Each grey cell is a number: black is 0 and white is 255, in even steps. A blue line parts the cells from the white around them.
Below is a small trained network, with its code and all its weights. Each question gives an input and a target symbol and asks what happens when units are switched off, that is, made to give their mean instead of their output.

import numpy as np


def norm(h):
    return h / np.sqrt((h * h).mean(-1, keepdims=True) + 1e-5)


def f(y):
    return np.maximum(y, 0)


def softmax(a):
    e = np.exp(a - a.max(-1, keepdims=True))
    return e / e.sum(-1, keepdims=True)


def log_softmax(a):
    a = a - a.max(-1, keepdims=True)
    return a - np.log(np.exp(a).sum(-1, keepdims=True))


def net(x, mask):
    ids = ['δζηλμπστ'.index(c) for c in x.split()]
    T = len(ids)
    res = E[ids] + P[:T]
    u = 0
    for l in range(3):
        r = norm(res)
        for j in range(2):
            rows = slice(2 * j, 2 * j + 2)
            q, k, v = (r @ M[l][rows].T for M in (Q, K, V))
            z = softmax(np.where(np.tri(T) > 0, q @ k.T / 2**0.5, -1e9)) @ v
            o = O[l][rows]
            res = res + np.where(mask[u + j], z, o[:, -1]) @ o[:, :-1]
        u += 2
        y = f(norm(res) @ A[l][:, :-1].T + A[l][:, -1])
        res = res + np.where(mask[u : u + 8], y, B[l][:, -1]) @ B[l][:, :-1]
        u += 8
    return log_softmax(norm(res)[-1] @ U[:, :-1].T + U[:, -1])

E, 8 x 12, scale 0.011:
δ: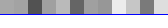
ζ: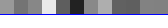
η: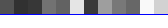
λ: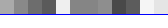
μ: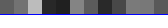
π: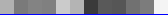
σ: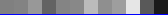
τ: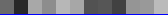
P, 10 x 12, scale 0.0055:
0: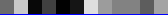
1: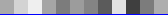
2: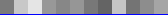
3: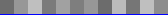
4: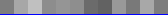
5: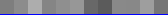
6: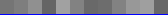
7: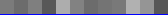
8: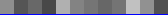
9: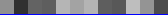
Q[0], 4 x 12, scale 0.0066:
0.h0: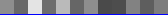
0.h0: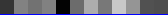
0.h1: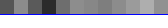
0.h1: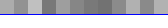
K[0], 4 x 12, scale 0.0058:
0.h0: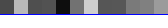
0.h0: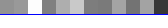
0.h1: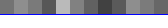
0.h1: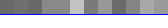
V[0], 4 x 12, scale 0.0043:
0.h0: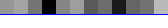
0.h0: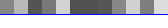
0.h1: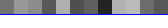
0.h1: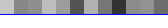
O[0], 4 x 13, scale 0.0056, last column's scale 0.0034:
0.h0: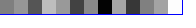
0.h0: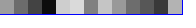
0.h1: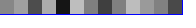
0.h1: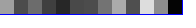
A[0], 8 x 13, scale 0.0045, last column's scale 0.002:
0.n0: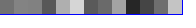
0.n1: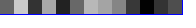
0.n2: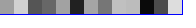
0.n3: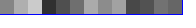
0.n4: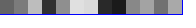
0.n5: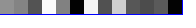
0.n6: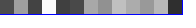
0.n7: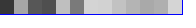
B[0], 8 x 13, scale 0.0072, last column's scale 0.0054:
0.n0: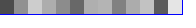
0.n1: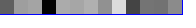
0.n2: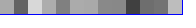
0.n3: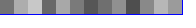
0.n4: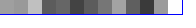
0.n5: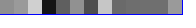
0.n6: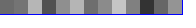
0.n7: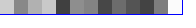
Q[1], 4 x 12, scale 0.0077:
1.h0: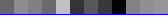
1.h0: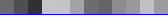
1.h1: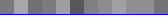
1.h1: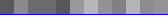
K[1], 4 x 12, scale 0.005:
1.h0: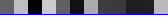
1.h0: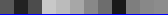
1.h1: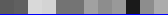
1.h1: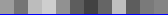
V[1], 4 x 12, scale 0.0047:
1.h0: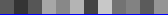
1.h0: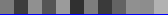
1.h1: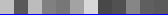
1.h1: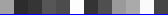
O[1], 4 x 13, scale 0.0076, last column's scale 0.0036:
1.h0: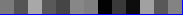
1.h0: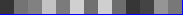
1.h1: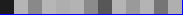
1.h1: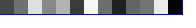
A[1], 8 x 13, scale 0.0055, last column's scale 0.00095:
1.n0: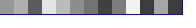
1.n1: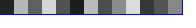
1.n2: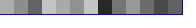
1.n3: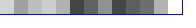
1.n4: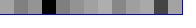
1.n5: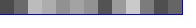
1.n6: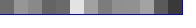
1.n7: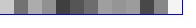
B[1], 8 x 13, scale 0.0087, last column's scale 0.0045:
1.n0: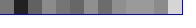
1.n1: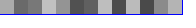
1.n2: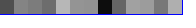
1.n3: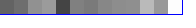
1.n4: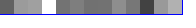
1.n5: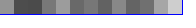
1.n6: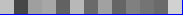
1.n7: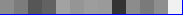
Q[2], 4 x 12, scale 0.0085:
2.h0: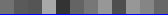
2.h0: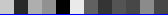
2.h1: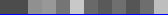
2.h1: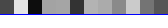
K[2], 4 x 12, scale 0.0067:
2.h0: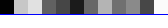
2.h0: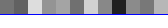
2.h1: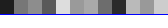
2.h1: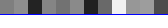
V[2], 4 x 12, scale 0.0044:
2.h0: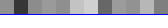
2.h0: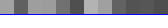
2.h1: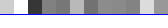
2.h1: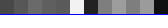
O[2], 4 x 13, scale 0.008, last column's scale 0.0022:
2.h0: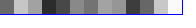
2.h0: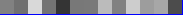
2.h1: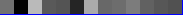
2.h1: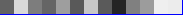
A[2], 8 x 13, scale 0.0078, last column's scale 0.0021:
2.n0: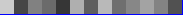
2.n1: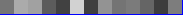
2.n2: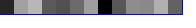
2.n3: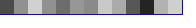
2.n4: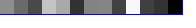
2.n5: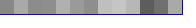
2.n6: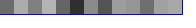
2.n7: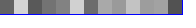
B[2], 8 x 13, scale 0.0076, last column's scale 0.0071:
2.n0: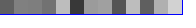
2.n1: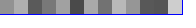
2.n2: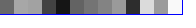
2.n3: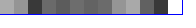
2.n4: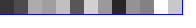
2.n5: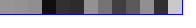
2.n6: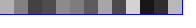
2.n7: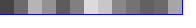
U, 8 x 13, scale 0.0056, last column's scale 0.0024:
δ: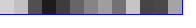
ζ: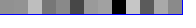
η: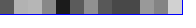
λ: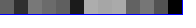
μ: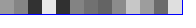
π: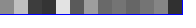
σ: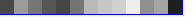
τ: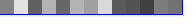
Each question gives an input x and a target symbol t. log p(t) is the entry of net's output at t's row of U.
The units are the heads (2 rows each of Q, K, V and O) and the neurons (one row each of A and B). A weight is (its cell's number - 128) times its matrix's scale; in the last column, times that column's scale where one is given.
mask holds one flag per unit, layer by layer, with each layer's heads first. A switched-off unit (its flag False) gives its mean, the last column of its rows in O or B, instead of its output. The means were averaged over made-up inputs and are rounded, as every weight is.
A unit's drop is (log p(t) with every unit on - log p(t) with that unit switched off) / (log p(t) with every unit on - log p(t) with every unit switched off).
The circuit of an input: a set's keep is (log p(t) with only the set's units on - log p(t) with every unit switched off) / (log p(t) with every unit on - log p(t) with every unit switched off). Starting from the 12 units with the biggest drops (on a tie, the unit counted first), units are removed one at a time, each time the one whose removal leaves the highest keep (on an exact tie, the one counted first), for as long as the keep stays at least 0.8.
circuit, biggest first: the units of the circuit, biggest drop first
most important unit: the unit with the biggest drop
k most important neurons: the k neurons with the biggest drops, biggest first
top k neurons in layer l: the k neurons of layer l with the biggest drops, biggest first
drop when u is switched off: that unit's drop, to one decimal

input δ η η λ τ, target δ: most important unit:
0.h0
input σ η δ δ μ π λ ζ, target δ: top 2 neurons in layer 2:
(2.n3, 2.n5)
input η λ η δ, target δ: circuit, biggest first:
(0.n5, 2.n3)
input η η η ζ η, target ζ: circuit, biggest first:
(2.n0, 2.n2)
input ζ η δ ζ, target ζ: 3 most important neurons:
(1.n7, 2.n4, 0.n4)
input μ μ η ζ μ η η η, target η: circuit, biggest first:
(1.h1, 1.h0)
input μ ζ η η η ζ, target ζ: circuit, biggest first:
(2.h0, 1.n7, 2.n4)
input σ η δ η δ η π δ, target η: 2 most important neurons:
(1.n2, 0.n7)
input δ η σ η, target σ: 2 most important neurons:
(1.n7, 2.n0)
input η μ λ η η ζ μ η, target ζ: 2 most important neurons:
(2.n0, 2.n3)
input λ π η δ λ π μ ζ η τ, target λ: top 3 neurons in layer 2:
(2.n5, 2.n7, 2.n6)
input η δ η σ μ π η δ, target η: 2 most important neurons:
(1.n2, 0.n4)
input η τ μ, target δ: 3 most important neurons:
(0.n3, 0.n4, 2.n6)
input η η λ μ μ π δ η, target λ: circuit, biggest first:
(2.h1)
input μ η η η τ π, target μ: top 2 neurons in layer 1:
(1.n0, 1.n3)
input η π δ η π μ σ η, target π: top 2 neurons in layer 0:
(0.n7, 0.n2)
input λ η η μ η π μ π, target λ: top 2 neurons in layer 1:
(1.n0, 1.n3)
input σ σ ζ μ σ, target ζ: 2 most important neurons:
(2.n4, 1.n1)
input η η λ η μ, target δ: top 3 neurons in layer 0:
(0.n3, 0.n4, 0.n7)
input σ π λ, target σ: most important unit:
1.h0
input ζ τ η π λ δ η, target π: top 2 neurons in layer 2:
(2.n1, 2.n0)
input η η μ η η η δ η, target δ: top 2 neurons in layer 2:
(2.n1, 2.n4)
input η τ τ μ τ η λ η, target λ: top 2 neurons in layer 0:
(0.n7, 0.n0)
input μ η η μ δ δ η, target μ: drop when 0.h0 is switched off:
-0.1
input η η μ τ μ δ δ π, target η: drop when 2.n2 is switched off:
0.1
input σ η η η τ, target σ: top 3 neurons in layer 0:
(0.n4, 0.n7, 0.n0)
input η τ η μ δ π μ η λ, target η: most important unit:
0.h1
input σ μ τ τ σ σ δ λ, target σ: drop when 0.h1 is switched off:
0.2
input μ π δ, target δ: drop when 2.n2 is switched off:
0.1
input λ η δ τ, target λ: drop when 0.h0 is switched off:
0.1
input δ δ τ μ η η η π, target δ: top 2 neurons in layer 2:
(2.n3, 2.n5)
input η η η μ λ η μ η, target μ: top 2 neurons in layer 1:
(1.n7, 1.n1)
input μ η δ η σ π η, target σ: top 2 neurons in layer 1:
(1.n7, 1.n1)
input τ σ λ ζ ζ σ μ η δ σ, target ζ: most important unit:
1.h0
